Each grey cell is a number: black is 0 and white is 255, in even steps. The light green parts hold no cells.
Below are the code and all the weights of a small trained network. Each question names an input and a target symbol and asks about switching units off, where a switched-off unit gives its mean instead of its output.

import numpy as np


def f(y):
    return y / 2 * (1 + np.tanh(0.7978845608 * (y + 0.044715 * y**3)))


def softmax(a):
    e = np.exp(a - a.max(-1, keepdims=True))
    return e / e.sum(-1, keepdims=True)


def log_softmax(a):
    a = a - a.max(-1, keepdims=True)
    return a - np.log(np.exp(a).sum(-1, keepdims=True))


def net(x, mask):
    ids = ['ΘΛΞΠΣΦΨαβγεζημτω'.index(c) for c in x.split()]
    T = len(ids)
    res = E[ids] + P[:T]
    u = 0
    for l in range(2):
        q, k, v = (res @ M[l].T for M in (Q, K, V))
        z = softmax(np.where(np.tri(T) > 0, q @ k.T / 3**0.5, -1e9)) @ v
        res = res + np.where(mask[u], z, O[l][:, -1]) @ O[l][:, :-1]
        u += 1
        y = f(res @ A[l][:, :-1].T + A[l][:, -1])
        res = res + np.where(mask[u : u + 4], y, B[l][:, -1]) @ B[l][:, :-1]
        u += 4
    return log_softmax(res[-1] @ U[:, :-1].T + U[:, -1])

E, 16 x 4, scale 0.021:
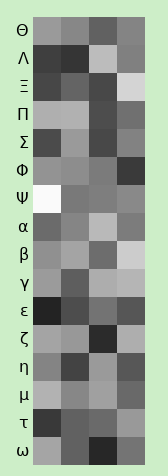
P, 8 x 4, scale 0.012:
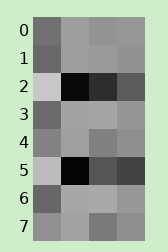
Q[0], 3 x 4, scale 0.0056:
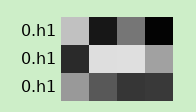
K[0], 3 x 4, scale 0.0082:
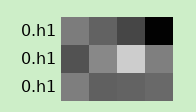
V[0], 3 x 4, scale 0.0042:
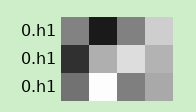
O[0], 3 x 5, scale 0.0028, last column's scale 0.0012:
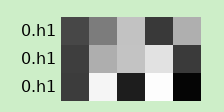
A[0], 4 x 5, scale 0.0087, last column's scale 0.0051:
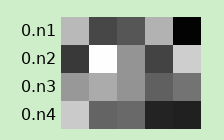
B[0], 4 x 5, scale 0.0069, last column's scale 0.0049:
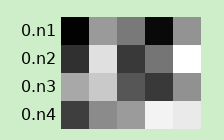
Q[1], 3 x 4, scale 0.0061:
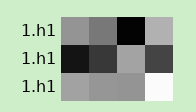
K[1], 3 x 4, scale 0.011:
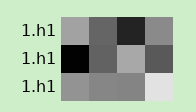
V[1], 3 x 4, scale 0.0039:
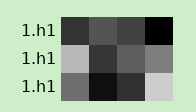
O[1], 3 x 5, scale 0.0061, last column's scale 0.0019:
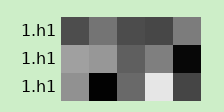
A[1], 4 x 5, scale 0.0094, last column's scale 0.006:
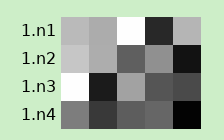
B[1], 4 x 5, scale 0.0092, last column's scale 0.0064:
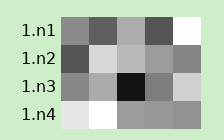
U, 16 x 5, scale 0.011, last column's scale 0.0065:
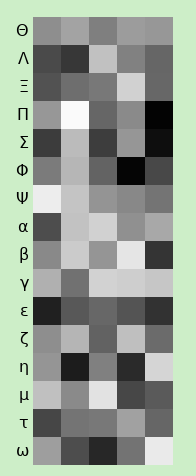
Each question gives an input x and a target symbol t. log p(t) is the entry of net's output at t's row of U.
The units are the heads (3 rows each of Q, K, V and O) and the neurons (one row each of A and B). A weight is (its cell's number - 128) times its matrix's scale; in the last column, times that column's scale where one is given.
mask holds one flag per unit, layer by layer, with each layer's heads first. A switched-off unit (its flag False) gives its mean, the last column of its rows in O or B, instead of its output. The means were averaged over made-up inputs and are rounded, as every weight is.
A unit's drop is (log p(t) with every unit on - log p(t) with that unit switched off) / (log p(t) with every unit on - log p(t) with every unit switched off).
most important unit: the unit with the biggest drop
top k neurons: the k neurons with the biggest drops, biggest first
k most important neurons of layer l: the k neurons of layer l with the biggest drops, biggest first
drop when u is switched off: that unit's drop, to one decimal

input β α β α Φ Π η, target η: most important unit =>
0.n4
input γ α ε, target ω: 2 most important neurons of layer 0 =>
0.n2; 0.n1
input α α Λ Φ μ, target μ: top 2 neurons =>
1.n1; 1.n3
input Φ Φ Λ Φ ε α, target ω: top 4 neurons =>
1.n3; 0.n2; 0.n1; 0.n3
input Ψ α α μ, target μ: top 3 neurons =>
1.n1; 0.n4; 1.n3
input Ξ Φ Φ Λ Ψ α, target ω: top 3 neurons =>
1.n3; 0.n2; 0.n1
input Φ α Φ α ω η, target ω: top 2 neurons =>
1.n3; 1.n1
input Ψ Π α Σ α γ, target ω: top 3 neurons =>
1.n3; 0.n2; 1.n1
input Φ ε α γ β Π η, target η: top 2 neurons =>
0.n4; 0.n2
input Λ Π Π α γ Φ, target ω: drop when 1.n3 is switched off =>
0.4
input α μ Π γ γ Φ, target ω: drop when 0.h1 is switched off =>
0.2
